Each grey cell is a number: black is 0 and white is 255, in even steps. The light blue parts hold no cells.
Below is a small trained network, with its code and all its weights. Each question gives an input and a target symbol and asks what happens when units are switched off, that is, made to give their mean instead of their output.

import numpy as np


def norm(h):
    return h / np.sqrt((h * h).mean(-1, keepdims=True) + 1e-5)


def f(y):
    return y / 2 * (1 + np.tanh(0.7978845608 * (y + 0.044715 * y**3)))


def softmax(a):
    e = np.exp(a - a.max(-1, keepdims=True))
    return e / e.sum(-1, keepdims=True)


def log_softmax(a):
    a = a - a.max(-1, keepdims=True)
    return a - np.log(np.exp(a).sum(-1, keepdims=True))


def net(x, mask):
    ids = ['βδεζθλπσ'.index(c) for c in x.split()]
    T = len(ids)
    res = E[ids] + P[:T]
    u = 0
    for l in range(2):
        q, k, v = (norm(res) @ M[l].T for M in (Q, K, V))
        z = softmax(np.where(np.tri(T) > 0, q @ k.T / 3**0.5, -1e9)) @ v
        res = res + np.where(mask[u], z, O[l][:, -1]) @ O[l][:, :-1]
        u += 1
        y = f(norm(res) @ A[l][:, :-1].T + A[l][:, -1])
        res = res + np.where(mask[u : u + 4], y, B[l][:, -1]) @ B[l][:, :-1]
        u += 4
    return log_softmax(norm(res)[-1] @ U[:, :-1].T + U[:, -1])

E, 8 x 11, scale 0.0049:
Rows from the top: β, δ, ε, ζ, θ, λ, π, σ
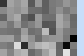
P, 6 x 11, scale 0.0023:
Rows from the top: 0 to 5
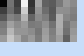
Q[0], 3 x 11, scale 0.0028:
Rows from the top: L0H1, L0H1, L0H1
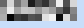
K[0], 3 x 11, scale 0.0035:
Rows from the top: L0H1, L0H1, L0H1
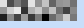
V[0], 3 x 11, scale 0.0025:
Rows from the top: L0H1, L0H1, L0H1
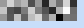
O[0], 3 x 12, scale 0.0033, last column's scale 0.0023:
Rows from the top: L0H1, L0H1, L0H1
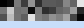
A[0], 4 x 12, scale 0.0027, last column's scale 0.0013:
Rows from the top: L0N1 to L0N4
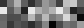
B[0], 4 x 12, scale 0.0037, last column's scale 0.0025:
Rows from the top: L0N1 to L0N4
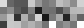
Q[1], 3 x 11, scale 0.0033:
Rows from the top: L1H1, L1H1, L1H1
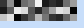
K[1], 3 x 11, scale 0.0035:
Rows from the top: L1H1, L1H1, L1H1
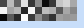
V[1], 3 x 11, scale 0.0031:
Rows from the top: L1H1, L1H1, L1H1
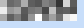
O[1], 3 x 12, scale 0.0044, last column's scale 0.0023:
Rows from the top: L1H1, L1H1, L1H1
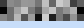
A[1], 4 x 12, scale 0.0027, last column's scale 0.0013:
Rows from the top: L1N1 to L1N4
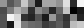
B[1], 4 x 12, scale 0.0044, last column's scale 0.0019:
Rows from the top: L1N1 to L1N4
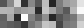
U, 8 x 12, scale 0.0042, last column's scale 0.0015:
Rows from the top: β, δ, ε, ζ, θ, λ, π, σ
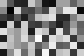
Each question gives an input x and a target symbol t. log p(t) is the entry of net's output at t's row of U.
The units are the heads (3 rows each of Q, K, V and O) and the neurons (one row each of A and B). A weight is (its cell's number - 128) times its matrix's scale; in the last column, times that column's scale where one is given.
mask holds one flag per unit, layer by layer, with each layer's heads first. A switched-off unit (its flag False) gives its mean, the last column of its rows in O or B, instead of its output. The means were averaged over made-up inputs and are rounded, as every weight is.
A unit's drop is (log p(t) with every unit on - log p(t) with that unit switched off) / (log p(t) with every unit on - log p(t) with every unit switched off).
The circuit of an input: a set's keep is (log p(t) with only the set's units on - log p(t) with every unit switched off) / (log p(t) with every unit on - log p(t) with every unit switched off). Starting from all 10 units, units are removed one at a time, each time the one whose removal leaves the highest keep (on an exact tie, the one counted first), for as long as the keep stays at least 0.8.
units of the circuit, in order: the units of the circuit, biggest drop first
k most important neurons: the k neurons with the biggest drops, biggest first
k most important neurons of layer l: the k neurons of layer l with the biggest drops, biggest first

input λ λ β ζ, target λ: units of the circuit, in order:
(L0N4, L0H1, L1H1)
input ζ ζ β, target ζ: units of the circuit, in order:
(L0H1, L1N3)
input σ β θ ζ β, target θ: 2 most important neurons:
(L0N1, L0N2)
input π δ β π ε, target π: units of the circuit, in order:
(L0H1, L1H1)
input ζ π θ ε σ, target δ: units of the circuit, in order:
(L1H1, L1N2, L0N4, L1N3)
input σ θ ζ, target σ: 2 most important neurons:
(L0N1, L0N4)
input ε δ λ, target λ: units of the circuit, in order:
(L1H1)
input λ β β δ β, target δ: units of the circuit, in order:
(L0N1, L0H1)
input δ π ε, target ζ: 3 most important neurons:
(L0N2, L0N1, L1N3)
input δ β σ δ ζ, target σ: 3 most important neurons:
(L0N1, L0N2, L1N3)
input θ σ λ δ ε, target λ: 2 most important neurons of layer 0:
(L0N4, L0N2)
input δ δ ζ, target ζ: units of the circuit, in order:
(L0H1, L0N4, L1N3)
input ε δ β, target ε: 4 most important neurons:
(L1N4, L0N4, L0N1, L1N1)
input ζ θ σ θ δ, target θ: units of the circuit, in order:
(L0H1)
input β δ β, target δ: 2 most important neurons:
(L0N1, L0N4)
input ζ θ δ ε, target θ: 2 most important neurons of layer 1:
(L1N3, L1N1)
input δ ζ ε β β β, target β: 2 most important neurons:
(L0N1, L1N2)
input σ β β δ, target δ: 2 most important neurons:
(L0N1, L0N3)
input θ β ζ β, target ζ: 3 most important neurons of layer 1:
(L1N3, L1N4, L1N1)
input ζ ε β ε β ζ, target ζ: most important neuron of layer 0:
(L0N4)
